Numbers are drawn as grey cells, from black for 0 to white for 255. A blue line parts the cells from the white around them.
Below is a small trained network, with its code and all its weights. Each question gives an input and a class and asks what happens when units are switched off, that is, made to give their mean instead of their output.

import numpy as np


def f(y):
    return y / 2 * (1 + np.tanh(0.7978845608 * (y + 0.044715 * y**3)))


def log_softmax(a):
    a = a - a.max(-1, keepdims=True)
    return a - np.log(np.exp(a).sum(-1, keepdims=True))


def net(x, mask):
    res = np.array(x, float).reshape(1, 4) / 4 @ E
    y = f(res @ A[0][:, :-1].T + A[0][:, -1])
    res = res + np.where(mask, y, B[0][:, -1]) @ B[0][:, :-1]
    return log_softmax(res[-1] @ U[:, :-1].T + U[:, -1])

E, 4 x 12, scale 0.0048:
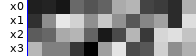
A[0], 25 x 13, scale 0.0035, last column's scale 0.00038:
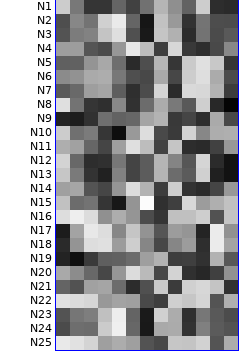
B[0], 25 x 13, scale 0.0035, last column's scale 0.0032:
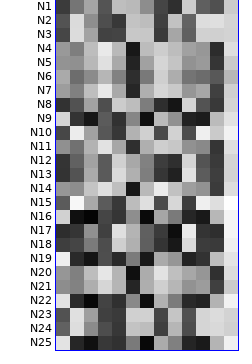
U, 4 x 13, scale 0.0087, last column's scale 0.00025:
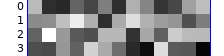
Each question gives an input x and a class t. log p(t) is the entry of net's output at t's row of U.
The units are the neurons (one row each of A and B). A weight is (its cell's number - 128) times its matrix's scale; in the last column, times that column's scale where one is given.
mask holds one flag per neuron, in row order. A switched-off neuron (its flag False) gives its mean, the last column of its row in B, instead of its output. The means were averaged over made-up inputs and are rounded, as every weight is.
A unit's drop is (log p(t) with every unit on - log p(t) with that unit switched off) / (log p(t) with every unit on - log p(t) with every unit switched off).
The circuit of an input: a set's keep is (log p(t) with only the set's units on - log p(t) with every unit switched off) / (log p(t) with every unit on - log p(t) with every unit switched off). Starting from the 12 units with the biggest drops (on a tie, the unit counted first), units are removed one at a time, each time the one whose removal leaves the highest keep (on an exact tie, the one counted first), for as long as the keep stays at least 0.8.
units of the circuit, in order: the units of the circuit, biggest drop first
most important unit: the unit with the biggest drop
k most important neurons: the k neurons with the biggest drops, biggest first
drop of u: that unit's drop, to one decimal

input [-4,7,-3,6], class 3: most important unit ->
N17
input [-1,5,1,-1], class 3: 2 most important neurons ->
[N17 N18]
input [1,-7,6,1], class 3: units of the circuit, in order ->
[N8 N13]
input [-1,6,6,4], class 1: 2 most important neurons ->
[N7 N5]
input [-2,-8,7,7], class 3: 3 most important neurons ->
[N8 N13 N12]
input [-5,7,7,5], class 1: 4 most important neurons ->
[N7 N5 N21 N6]
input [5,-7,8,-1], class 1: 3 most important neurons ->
[N7 N5 N21]
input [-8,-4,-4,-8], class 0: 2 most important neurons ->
[N16 N25]
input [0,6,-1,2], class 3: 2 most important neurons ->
[N17 N18]
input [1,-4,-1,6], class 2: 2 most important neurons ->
[N15 N10]
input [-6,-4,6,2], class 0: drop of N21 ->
-0.1
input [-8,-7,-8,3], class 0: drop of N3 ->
0.0
